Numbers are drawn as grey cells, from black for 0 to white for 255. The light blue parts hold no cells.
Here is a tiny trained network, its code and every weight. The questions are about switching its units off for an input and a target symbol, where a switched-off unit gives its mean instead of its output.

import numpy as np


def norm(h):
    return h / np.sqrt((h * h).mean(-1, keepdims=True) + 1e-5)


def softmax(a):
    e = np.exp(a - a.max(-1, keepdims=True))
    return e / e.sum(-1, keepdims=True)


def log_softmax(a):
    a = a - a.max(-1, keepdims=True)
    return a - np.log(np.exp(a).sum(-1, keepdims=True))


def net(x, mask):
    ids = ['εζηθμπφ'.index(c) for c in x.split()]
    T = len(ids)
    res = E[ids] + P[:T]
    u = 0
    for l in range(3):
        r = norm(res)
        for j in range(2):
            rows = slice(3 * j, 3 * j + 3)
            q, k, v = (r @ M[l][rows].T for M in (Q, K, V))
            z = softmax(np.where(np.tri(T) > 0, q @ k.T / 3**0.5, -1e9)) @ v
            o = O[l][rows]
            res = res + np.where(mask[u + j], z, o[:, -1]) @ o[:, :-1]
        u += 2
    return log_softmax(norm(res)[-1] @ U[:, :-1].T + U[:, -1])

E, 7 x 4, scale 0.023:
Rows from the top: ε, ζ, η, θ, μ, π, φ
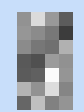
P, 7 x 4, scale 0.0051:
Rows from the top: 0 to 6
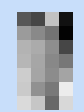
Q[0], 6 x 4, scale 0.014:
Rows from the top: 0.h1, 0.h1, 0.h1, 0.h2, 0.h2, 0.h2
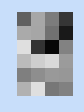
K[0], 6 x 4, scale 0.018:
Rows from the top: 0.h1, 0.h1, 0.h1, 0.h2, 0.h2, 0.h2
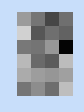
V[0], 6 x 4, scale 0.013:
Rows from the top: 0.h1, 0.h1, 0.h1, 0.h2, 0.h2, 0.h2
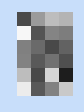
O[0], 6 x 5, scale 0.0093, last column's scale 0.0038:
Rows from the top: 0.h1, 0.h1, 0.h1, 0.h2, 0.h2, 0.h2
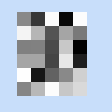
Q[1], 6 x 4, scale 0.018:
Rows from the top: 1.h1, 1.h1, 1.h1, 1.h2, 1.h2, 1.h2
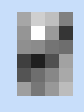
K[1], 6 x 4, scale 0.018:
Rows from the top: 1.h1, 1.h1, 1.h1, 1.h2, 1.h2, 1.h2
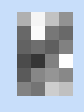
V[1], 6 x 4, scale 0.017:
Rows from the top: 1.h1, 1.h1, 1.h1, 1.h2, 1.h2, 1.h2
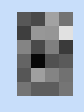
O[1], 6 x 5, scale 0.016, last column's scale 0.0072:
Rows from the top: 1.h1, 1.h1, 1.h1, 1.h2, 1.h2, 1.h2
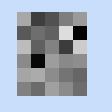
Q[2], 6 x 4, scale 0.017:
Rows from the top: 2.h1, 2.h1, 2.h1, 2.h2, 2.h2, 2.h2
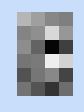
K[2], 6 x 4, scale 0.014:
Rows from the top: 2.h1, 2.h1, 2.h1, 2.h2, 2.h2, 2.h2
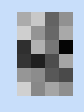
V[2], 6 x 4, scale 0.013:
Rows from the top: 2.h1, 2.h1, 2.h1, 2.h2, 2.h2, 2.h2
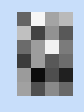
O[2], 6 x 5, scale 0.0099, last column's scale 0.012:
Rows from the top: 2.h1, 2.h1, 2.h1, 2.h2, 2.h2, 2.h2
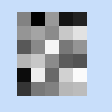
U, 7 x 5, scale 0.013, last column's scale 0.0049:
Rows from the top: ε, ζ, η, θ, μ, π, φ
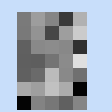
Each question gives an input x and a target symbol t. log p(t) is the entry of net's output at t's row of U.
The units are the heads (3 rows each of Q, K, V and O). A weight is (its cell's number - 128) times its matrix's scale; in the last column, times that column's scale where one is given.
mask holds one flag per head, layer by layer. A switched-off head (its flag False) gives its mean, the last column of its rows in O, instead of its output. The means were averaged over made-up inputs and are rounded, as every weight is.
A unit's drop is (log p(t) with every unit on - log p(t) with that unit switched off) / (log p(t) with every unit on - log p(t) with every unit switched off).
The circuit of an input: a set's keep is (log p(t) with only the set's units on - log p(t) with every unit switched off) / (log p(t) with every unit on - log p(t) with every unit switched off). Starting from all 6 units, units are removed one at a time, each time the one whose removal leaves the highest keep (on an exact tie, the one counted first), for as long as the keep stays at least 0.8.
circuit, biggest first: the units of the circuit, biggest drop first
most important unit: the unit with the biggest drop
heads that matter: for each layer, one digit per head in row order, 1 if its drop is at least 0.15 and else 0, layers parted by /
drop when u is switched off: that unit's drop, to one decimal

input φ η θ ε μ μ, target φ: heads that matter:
10 / 10 / 10
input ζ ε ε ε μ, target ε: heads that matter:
10 / 10 / 00
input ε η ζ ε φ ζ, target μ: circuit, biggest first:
0.h2, 2.h2, 1.h1, 1.h2
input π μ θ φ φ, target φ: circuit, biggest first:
0.h2
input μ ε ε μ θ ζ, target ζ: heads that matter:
11 / 00 / 00
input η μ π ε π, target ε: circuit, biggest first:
1.h2, 2.h1
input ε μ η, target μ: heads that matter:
01 / 10 / 01
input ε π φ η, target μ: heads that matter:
01 / 10 / 11
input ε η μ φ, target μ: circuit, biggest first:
0.h2, 2.h1, 2.h2, 1.h1
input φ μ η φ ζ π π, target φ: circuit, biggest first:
0.h1, 2.h1, 1.h1
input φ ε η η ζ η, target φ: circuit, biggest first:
0.h2, 2.h1, 1.h1
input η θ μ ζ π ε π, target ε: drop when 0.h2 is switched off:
-0.1
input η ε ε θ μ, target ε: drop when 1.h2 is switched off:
0.5
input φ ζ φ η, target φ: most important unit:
0.h2
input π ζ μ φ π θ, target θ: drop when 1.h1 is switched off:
0.1
